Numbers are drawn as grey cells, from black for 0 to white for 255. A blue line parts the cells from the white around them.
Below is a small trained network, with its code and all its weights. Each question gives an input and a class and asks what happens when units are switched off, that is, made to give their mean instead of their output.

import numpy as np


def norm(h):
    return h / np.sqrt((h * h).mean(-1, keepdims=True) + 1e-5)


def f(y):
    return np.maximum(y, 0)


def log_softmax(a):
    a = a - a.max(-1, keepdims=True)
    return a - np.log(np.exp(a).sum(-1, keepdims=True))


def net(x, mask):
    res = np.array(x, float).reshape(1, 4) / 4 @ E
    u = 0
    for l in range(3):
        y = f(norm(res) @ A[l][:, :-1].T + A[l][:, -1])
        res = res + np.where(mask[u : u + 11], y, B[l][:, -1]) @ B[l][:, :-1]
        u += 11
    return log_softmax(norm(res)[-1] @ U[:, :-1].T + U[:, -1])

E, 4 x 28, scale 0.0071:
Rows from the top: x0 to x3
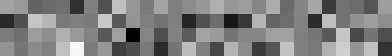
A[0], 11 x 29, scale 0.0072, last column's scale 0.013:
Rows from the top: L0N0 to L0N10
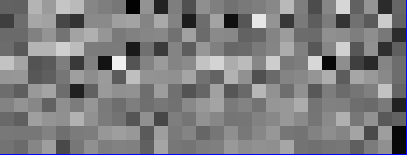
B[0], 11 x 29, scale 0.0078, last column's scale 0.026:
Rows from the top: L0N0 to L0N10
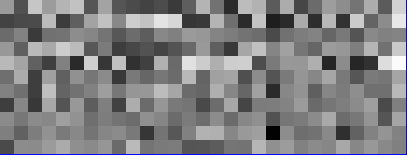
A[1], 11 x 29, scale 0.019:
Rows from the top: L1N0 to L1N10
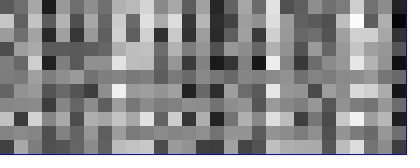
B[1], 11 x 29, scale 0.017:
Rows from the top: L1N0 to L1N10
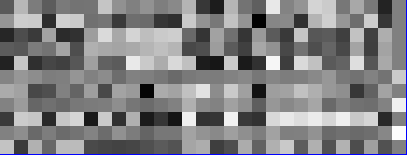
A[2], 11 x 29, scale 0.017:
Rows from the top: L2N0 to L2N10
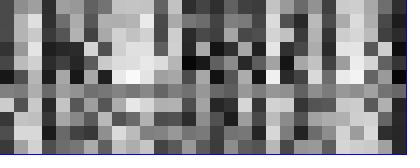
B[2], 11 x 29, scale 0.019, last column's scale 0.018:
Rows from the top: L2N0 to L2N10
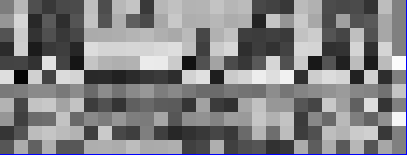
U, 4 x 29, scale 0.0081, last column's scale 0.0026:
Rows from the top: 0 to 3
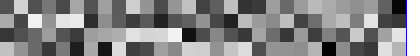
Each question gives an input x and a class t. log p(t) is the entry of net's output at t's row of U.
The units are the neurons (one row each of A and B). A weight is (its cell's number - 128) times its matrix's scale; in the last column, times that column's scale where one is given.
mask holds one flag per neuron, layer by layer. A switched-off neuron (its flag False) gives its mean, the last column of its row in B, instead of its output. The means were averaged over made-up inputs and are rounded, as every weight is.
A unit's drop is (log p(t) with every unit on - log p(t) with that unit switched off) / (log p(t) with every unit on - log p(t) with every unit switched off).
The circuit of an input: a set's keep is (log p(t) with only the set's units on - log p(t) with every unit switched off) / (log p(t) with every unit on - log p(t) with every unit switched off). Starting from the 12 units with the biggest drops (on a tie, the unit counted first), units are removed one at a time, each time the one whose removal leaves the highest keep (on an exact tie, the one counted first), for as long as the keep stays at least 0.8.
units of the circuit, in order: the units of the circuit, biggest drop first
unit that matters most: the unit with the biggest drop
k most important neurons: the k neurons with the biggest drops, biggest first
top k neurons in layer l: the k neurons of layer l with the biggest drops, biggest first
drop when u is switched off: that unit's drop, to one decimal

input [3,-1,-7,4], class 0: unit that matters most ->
L0N5
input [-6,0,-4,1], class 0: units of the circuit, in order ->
[L2N4 L0N4 L2N8]
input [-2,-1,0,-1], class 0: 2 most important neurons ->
[L0N1 L2N4]
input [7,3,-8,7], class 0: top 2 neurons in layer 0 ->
[L0N5 L0N1]
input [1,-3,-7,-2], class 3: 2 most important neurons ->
[L2N4 L0N1]
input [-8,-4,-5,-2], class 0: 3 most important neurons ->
[L2N4 L0N4 L0N1]
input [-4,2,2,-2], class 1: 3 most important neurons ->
[L2N4 L0N0 L0N3]
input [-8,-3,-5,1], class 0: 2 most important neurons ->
[L2N4 L0N4]
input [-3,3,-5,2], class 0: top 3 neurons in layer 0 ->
[L0N1 L0N5 L0N4]
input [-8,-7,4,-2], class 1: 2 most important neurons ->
[L0N0 L0N3]
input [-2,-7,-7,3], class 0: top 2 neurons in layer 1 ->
[L1N9 L1N7]
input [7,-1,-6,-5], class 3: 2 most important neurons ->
[L0N4 L2N4]
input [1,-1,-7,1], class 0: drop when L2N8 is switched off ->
0.1
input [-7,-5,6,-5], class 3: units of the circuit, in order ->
[L0N4]
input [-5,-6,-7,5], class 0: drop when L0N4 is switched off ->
0.7
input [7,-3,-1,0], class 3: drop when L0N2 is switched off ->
0.0
